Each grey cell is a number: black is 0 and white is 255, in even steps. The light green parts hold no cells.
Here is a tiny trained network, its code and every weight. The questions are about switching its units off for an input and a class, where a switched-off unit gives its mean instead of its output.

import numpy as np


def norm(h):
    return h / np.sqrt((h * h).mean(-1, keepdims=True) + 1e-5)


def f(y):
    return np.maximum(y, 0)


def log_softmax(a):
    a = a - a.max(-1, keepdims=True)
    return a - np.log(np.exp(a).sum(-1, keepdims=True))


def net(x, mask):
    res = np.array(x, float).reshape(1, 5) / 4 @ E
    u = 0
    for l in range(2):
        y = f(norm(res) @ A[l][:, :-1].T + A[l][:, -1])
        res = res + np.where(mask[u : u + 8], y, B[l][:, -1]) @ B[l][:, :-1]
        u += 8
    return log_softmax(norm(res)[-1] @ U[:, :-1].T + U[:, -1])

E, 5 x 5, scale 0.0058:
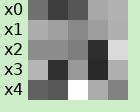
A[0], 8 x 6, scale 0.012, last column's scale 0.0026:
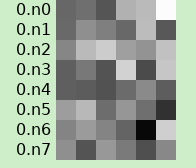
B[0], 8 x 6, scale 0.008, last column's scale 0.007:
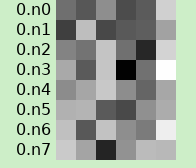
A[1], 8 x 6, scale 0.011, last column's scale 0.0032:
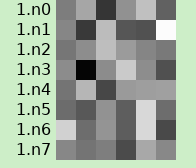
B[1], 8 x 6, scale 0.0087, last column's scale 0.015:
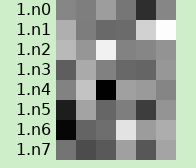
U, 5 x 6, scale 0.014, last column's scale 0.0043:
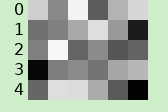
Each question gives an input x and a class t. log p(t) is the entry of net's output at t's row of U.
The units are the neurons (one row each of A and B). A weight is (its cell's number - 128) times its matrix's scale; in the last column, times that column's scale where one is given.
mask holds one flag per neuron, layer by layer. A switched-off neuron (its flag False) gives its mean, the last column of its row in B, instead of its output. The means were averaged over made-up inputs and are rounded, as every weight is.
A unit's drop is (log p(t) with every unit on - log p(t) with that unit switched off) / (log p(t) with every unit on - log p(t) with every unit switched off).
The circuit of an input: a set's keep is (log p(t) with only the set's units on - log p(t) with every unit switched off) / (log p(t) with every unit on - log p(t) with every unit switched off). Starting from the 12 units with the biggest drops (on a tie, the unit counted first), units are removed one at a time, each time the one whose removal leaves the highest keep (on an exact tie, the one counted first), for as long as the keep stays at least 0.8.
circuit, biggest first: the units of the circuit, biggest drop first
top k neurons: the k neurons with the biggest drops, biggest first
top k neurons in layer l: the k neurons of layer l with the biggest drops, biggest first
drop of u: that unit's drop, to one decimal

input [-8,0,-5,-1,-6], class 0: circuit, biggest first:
0.n6
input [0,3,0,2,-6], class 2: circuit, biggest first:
0.n3, 1.n1
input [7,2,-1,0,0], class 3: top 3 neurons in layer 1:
1.n5, 1.n2, 1.n7
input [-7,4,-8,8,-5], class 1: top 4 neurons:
1.n6, 0.n3, 0.n2, 0.n7
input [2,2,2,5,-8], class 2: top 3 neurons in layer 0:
0.n6, 0.n3, 0.n1
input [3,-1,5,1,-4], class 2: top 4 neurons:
0.n1, 0.n6, 0.n3, 1.n6
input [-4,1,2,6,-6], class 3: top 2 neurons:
1.n6, 0.n7
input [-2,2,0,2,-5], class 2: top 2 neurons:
0.n3, 0.n6
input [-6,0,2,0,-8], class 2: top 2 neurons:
0.n3, 1.n1
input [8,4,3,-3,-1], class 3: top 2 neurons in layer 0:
0.n2, 0.n0
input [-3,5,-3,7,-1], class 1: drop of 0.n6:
-0.1
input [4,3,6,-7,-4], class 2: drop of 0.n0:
-0.1
